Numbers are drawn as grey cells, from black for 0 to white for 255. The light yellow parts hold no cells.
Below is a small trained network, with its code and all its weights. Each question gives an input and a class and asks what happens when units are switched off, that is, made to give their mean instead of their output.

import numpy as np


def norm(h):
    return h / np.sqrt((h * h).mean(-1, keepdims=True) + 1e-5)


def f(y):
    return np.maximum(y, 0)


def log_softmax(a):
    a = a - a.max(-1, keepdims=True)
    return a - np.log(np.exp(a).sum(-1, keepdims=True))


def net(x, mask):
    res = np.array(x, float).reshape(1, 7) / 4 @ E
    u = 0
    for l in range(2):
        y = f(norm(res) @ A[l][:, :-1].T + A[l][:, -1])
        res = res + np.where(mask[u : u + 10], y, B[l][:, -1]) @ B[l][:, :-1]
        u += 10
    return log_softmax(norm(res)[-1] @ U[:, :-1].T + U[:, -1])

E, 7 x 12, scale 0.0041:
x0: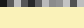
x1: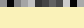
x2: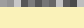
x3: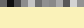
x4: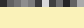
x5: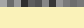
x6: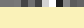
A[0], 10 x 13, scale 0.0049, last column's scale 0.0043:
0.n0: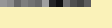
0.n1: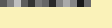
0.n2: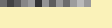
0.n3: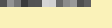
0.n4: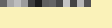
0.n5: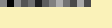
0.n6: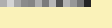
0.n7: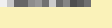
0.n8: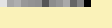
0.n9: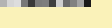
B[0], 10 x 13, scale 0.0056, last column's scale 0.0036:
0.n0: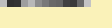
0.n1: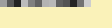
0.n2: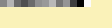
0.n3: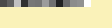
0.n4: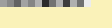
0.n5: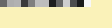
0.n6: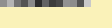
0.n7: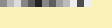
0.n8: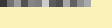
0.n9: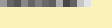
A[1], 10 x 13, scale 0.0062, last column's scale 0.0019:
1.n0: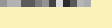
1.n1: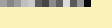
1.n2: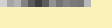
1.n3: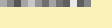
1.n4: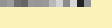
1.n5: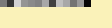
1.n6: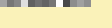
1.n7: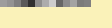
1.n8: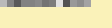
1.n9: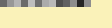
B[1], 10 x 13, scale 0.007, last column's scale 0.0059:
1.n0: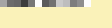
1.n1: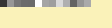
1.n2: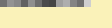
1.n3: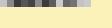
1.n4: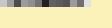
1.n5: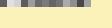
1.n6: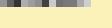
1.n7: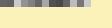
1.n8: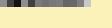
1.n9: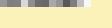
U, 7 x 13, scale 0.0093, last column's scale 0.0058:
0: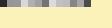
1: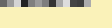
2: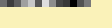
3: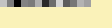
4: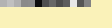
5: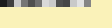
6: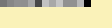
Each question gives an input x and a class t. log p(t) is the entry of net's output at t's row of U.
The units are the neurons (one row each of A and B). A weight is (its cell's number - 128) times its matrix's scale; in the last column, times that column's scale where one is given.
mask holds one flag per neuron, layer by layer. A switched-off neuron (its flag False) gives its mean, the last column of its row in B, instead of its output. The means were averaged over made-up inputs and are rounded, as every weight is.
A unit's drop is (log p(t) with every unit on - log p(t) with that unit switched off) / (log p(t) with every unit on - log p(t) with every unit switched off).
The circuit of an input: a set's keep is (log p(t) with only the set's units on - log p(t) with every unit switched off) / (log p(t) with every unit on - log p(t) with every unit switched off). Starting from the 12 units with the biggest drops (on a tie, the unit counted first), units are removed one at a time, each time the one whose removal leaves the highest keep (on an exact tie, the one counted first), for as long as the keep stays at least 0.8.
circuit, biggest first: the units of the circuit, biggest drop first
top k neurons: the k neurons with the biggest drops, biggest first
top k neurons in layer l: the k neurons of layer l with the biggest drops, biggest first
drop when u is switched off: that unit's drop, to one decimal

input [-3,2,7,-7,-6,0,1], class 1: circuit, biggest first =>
[0.n8]
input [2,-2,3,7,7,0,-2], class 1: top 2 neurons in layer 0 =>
[0.n5; 0.n4]
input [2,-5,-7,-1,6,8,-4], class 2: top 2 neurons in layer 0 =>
[0.n1; 0.n4]
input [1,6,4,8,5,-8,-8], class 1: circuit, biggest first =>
[0.n5; 1.n5]
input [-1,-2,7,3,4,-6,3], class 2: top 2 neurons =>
[0.n2; 0.n7]
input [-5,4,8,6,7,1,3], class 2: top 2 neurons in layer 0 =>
[0.n2; 0.n7]
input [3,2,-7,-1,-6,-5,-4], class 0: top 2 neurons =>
[1.n1; 0.n4]
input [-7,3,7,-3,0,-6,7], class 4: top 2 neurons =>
[0.n7; 1.n0]
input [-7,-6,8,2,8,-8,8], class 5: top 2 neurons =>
[0.n3; 0.n4]
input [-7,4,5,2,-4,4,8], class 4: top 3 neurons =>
[0.n7; 1.n0; 1.n9]
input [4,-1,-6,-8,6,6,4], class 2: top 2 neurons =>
[0.n0; 0.n1]
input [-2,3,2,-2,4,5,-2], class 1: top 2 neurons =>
[0.n5; 1.n9]
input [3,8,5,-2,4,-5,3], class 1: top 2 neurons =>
[0.n5; 0.n1]
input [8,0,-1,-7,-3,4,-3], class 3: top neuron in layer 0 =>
[0.n4]
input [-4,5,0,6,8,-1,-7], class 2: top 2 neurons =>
[0.n2; 1.n0]
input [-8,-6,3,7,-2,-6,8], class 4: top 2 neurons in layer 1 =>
[1.n0; 1.n7]
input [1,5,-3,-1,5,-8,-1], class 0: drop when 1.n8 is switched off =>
0.2
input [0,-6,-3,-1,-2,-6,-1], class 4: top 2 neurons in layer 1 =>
[1.n0; 1.n7]
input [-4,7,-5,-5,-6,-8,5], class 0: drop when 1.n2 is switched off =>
-0.2
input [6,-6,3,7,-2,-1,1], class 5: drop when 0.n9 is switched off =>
0.0
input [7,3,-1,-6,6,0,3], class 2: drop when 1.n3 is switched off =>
0.1
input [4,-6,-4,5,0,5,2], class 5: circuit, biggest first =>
[0.n3]
